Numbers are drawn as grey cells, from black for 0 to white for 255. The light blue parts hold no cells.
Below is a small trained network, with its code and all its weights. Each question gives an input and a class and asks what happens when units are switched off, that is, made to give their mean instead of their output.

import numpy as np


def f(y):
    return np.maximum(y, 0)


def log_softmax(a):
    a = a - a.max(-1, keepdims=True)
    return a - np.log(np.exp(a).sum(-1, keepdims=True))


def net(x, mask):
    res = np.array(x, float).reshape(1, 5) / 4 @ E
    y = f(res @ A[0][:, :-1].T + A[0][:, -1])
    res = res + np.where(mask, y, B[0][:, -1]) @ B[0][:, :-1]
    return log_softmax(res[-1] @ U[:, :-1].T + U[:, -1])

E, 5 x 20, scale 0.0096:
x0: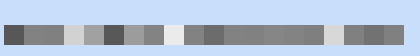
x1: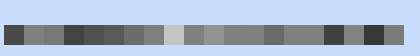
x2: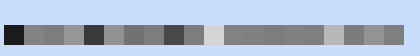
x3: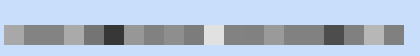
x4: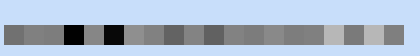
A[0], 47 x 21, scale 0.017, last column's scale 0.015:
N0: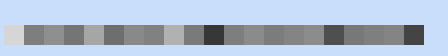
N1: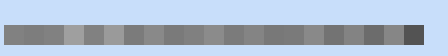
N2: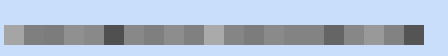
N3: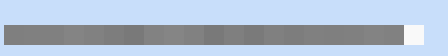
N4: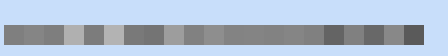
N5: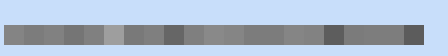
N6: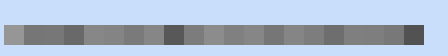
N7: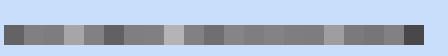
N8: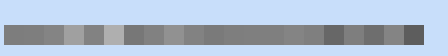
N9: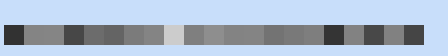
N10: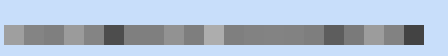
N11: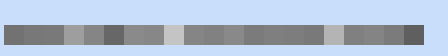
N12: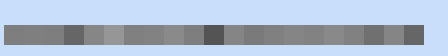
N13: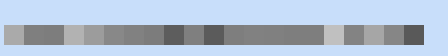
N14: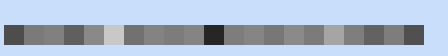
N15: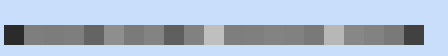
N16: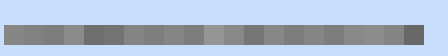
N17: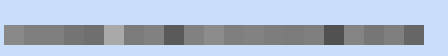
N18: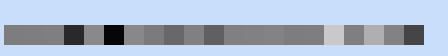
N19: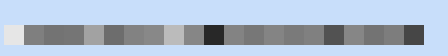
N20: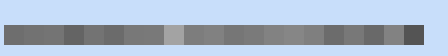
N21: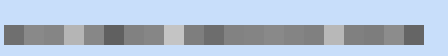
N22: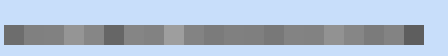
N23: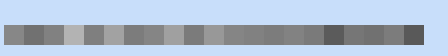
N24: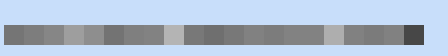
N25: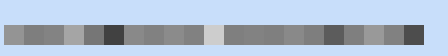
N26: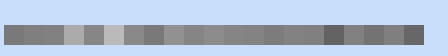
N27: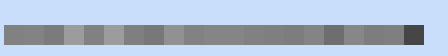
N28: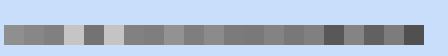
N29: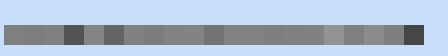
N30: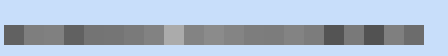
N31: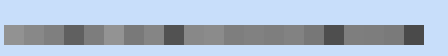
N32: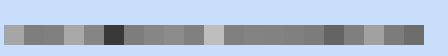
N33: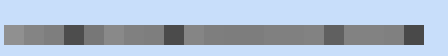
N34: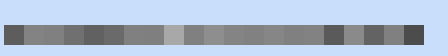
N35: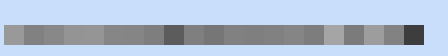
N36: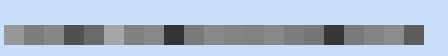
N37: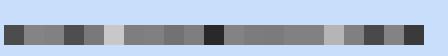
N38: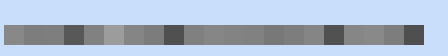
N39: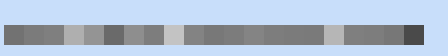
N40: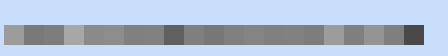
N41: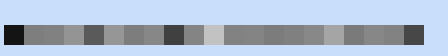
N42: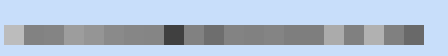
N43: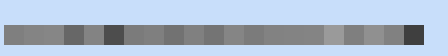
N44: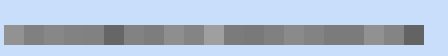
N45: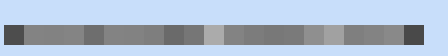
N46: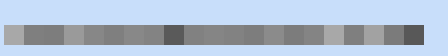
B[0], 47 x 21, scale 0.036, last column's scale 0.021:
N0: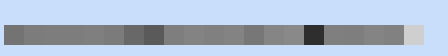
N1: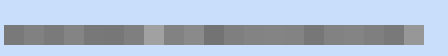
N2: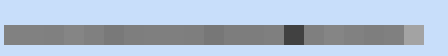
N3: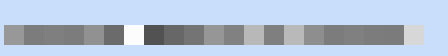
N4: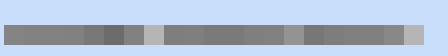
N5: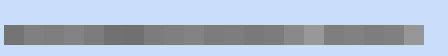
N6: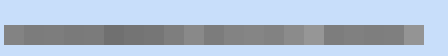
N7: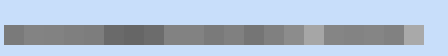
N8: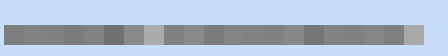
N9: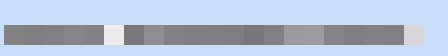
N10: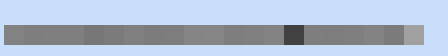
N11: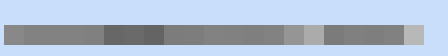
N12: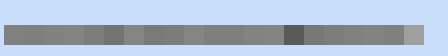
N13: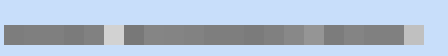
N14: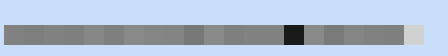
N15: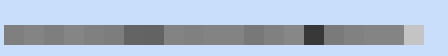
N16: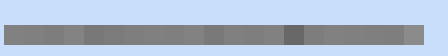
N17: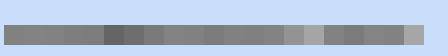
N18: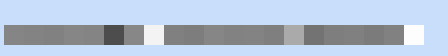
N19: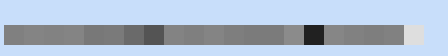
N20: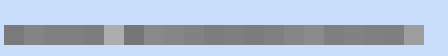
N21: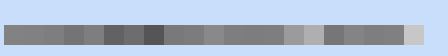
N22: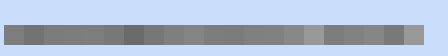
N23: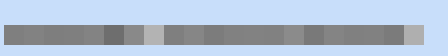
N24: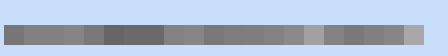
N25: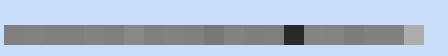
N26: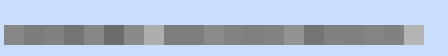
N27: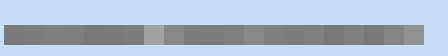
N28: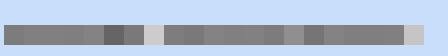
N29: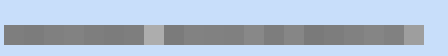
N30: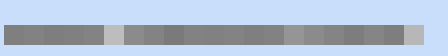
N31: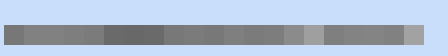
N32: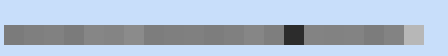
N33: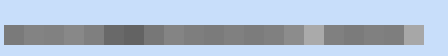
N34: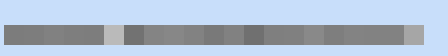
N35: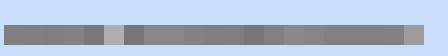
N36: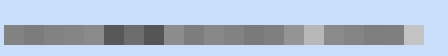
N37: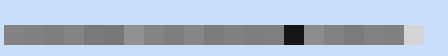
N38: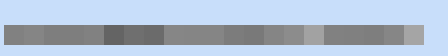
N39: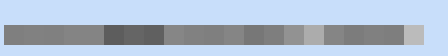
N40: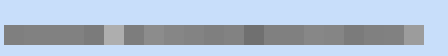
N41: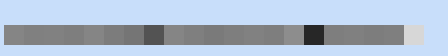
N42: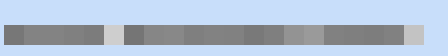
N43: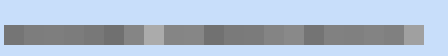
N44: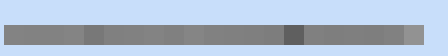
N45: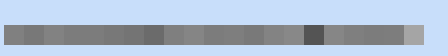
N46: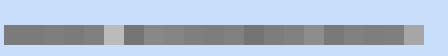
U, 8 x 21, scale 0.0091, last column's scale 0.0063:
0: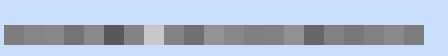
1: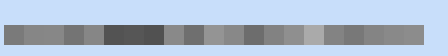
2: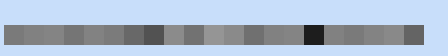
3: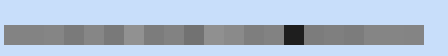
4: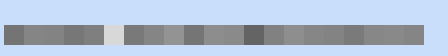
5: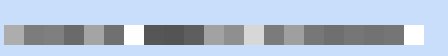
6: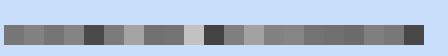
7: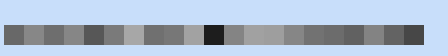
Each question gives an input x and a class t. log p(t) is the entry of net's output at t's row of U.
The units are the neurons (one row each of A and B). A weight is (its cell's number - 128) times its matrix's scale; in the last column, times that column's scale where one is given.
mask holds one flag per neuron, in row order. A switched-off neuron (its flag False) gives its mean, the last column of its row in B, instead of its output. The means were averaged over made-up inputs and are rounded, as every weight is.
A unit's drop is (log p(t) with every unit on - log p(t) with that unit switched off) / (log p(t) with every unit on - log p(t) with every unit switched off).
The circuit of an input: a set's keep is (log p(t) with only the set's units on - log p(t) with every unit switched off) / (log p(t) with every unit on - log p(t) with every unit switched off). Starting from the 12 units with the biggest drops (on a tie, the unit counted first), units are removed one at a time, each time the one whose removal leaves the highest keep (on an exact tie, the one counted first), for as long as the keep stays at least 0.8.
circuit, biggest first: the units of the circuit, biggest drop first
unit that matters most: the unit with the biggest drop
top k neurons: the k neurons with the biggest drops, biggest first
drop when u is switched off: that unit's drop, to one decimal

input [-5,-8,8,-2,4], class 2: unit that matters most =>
N41
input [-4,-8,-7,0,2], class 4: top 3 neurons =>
N42, N13, N41
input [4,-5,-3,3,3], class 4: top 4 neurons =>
N13, N42, N36, N46
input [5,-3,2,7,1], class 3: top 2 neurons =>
N32, N25
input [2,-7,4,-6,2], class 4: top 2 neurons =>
N13, N42
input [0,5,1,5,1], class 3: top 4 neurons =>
N25, N32, N42, N13
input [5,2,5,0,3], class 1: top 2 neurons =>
N19, N0
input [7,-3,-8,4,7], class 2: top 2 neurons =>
N19, N0
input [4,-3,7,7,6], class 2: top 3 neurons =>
N41, N15, N37
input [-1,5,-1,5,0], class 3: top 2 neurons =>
N25, N32
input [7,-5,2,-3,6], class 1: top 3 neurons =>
N21, N39, N11
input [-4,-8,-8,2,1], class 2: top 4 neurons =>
N19, N0, N9, N30
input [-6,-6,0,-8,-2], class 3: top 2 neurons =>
N37, N14
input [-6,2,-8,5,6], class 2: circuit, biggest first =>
N19
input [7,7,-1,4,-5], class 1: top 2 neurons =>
N21, N39
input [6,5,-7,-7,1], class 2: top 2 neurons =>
N19, N0
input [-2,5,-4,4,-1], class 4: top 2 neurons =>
N9, N41
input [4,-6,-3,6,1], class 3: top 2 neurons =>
N32, N9
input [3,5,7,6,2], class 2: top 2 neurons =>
N41, N15
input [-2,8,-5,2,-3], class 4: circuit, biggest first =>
N9
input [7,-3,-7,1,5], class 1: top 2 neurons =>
N21, N39
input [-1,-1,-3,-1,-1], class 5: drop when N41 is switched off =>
0.3
